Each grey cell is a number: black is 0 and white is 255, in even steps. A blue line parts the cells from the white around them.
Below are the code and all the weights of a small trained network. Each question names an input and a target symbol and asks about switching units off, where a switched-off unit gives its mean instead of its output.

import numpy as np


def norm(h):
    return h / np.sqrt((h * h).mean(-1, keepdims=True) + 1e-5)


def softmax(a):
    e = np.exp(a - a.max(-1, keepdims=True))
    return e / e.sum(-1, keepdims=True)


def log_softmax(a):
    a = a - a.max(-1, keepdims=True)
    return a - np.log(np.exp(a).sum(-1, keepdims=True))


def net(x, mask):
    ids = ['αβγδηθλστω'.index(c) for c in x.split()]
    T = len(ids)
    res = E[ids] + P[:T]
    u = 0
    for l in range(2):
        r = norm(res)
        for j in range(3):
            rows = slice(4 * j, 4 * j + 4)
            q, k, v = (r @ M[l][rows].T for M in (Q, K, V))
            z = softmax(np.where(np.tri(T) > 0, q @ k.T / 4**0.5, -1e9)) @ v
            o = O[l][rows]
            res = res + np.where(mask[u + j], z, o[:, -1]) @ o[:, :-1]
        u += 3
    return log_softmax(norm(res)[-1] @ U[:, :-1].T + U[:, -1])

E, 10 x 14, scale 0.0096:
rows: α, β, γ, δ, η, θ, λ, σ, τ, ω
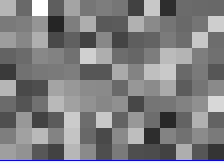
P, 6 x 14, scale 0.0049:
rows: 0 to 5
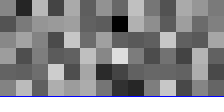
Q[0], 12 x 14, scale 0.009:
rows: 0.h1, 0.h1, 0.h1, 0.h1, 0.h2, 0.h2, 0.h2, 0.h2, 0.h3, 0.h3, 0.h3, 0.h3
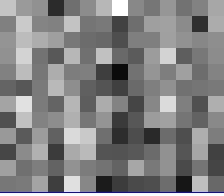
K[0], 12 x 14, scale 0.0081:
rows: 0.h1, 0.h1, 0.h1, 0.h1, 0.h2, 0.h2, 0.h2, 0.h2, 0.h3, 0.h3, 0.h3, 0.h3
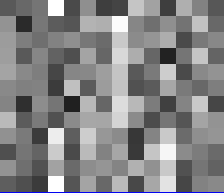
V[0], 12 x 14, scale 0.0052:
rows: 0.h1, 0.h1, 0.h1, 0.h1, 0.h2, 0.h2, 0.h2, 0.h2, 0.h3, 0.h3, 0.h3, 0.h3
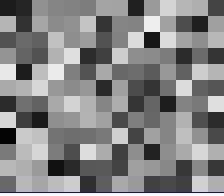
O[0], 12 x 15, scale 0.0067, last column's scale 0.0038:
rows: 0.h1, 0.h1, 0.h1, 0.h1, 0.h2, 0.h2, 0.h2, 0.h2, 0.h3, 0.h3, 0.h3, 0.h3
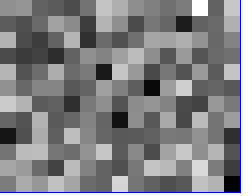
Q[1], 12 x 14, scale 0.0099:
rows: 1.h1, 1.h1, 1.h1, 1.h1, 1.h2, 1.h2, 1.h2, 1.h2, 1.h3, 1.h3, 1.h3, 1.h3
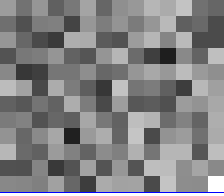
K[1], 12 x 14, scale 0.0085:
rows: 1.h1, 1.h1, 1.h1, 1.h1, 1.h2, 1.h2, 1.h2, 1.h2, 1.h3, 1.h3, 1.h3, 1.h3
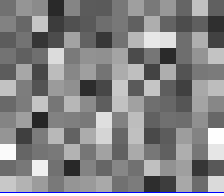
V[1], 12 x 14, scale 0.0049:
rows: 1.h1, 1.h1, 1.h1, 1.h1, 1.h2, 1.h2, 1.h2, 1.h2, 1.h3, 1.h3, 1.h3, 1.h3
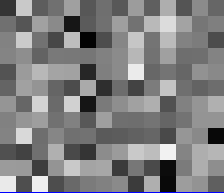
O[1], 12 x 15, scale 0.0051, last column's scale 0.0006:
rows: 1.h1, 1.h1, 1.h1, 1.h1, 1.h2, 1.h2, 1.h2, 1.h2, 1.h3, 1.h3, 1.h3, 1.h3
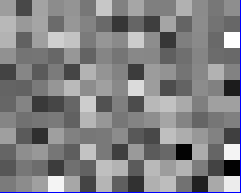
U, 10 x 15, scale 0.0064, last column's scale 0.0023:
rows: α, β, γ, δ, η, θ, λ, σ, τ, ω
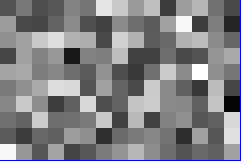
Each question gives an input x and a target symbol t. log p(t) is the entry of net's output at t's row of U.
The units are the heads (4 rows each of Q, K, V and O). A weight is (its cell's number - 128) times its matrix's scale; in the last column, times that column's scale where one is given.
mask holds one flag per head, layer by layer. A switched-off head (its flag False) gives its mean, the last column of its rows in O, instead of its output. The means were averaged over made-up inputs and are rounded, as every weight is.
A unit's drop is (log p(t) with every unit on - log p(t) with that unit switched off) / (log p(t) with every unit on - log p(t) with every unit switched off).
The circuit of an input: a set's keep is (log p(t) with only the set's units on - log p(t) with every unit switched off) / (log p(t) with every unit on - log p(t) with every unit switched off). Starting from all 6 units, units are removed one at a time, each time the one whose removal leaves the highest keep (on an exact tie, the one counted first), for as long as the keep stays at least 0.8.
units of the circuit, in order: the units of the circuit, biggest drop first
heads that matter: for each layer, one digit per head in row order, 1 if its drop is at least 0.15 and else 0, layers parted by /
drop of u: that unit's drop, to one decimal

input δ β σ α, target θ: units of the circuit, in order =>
0.h1
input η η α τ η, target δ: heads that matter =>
110 / 000
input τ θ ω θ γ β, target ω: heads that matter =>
001 / 000
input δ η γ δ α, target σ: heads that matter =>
001 / 000
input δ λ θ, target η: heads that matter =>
110 / 000
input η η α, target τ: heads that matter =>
001 / 001
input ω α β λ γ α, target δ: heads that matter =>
001 / 100
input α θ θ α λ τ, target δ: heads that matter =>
000 / 000
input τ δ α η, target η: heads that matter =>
100 / 000
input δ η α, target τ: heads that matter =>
001 / 000
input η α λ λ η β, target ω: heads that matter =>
010 / 000
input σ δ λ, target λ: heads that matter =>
110 / 000
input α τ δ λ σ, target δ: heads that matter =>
001 / 100
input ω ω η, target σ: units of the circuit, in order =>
0.h2
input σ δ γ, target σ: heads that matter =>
001 / 010
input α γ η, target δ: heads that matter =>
110 / 100
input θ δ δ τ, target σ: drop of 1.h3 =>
0.0
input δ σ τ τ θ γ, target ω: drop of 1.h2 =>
0.1
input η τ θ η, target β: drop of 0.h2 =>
0.6
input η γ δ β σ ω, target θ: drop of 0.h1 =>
0.6
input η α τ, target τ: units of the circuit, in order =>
0.h3
